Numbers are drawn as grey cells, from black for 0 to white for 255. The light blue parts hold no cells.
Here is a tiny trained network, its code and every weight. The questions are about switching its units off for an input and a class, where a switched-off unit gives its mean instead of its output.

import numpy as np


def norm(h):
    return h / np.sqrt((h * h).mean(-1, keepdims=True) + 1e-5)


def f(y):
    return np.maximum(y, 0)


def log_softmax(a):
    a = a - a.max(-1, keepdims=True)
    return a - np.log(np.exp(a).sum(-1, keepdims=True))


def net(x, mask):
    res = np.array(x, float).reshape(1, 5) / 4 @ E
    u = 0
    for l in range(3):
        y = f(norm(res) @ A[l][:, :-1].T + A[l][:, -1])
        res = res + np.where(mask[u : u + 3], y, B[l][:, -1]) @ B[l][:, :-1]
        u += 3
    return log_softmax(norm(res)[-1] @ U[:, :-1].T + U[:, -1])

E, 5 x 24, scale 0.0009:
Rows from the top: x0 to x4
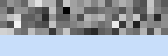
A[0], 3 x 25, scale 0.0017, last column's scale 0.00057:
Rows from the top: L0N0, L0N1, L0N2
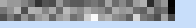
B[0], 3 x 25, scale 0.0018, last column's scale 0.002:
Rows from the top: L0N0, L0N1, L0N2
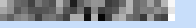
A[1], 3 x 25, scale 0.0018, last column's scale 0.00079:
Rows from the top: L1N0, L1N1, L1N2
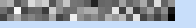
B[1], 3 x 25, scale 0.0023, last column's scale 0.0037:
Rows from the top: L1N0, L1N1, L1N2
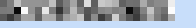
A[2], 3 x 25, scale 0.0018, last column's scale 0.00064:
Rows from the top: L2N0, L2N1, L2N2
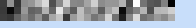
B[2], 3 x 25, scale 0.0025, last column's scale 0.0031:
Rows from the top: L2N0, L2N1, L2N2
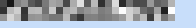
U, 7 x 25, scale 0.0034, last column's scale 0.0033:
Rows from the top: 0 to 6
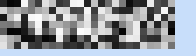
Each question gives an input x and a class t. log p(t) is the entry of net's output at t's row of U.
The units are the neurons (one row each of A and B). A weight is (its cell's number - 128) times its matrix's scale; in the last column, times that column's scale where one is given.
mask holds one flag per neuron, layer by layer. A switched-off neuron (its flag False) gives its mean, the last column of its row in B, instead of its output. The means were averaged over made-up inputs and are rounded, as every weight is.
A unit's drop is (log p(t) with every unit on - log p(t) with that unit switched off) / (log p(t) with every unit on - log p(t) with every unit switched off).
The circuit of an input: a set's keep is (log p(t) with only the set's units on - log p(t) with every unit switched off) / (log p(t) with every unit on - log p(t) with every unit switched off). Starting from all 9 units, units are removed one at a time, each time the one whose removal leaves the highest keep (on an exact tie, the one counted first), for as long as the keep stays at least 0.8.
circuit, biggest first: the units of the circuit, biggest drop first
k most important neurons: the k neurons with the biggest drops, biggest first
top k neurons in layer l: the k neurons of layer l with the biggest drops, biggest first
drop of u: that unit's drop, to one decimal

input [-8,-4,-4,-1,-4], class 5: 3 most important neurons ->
[L1N0; L0N0; L0N2]
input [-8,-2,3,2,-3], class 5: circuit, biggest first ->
[L0N0]
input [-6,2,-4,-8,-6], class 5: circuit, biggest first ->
[L1N1; L2N2]
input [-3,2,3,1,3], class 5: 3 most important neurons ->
[L1N1; L1N0; L0N0]
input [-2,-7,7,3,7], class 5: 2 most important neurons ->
[L0N0; L1N1]
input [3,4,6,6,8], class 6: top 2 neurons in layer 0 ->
[L0N2; L0N1]
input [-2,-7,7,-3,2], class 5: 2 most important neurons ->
[L0N0; L1N1]
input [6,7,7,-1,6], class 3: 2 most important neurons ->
[L1N1; L0N2]
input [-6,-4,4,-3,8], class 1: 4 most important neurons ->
[L1N0; L0N2; L0N1; L2N1]
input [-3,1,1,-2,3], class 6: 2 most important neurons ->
[L2N1; L0N2]
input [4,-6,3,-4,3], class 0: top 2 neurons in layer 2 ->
[L2N0; L2N1]
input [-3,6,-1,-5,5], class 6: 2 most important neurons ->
[L2N1; L0N0]
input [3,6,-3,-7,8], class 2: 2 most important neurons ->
[L1N0; L1N1]
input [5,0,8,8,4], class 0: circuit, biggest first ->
[L1N1]
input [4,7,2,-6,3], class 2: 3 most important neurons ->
[L0N2; L1N1; L2N0]
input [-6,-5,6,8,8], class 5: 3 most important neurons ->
[L0N0; L1N0; L1N1]
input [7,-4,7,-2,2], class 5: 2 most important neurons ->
[L1N1; L0N1]
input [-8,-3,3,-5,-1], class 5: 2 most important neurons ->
[L0N0; L1N1]
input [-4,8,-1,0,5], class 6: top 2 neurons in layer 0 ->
[L0N2; L0N1]
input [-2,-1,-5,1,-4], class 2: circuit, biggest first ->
[L2N1]
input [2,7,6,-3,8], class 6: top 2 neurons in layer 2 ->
[L2N1; L2N2]
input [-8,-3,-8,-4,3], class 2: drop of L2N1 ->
0.2
